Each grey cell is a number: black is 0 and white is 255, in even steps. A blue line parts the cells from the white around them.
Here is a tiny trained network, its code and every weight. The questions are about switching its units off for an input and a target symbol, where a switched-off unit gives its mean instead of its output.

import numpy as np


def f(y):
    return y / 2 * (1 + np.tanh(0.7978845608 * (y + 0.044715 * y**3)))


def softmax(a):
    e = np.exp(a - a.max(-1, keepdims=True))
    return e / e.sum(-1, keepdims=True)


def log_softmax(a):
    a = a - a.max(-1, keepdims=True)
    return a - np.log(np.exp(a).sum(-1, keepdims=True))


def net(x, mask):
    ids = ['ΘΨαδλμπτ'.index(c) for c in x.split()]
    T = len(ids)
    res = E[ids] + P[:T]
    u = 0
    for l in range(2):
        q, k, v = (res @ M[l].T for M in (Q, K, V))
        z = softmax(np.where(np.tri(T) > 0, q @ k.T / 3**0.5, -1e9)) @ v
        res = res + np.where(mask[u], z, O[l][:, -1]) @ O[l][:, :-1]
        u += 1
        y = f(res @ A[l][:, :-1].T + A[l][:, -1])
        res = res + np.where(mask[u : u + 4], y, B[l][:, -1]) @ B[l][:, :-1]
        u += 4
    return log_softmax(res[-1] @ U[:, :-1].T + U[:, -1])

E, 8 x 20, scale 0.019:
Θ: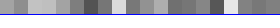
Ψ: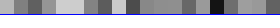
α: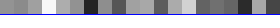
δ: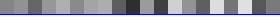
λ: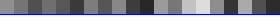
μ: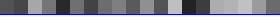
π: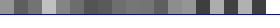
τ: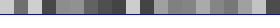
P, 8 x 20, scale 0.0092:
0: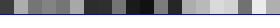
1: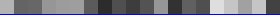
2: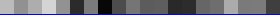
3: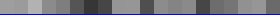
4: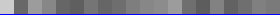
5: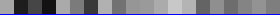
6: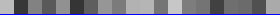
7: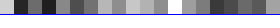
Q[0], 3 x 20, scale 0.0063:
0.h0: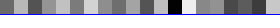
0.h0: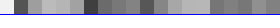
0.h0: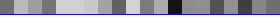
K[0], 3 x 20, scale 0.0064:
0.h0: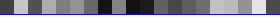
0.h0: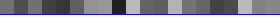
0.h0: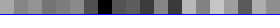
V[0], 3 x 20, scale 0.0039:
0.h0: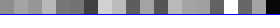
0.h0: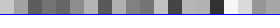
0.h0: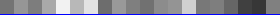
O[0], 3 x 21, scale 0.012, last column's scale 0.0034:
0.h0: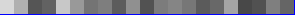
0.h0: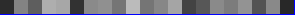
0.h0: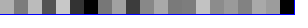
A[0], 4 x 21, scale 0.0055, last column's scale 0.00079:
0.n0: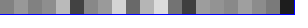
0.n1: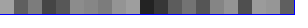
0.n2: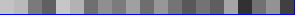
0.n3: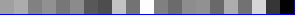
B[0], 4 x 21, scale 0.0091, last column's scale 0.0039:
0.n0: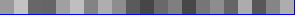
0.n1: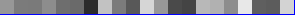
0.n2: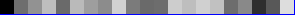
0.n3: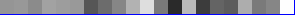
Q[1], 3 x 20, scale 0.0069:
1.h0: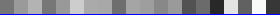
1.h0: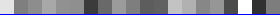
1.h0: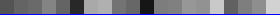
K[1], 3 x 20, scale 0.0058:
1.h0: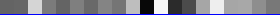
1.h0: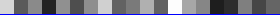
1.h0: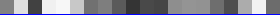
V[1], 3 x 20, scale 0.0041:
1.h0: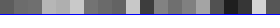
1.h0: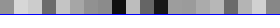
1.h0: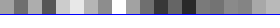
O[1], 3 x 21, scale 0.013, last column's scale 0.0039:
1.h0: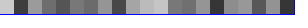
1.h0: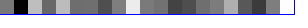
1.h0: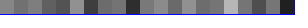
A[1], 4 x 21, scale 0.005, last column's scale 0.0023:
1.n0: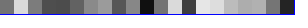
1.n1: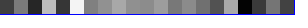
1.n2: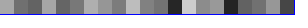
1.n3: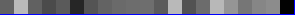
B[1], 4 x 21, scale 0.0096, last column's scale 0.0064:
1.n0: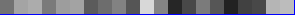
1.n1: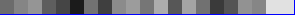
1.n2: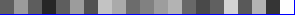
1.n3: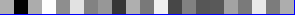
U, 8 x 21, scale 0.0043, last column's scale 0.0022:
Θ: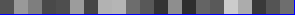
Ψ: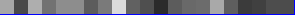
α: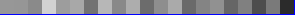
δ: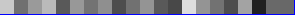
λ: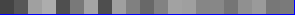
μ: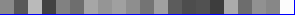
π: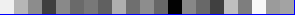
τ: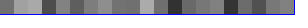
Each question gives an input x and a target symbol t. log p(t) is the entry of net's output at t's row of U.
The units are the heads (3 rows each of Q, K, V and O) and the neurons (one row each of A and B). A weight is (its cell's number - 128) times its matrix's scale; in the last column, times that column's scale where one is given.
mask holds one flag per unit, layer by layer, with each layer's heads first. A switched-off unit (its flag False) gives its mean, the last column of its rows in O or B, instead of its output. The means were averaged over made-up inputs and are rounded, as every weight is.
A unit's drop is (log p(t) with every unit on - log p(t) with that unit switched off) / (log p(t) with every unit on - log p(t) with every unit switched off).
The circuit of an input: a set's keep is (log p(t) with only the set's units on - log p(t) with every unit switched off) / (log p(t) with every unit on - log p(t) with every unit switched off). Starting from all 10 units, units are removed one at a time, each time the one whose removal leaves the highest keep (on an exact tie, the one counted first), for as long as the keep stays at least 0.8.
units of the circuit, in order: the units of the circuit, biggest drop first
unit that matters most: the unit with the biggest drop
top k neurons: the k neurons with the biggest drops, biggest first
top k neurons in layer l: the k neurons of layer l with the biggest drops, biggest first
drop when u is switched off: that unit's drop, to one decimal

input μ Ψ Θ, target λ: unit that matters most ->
0.h0
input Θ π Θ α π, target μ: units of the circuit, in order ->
[1.h0 1.n2]
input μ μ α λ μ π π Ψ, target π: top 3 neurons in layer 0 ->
[0.n3 0.n2 0.n1]
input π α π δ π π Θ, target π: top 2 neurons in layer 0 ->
[0.n3 0.n2]
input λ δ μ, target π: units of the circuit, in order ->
[0.h0 1.n3 0.n2]
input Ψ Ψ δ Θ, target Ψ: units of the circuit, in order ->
[0.h0 1.h0 0.n2]
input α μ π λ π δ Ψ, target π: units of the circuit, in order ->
[0.h0 0.n3]
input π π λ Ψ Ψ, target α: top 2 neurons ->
[0.n0 1.n1]
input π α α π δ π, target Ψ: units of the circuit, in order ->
[1.h0 0.h0]
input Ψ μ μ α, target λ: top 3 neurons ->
[1.n1 0.n2 1.n0]
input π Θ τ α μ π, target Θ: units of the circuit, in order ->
[0.h0 1.n2]
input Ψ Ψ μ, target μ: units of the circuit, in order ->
[1.n3 0.h0]
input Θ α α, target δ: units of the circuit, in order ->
[0.n2 0.h0 1.h0]
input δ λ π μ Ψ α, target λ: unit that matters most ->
0.n2
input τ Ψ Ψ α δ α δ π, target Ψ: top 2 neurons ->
[0.n2 1.n1]
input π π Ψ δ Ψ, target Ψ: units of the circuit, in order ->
[0.h0 1.h0 0.n2 0.n0]
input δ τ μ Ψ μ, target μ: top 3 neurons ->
[1.n3 0.n3 0.n2]
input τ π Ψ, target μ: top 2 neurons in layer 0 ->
[0.n1 0.n2]
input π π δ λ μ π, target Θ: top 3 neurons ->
[1.n2 0.n1 1.n3]
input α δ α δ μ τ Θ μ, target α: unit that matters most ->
1.n3
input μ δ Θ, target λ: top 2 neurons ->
[0.n2 0.n1]
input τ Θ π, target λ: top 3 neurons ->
[0.n3 1.n0 0.n0]
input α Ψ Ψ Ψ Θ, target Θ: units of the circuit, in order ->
[0.h0 0.n0 1.h0]
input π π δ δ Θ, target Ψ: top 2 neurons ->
[0.n0 0.n2]
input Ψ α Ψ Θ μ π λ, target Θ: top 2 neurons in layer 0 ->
[0.n2 0.n1]
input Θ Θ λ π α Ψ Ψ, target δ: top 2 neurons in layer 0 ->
[0.n2 0.n3]
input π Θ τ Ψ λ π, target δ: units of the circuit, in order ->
[1.h0]
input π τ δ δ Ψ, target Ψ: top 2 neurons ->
[0.n2 0.n0]
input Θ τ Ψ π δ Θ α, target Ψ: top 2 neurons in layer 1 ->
[1.n2 1.n3]
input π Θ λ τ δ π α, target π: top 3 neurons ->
[0.n3 1.n2 0.n2]
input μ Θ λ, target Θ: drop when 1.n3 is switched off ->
0.1
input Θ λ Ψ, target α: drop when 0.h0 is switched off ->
0.4
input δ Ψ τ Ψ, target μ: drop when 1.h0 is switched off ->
0.9
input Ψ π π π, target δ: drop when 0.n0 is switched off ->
0.1
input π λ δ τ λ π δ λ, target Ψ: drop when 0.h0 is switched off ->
0.2
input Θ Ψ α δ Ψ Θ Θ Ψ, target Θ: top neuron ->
[0.n0]
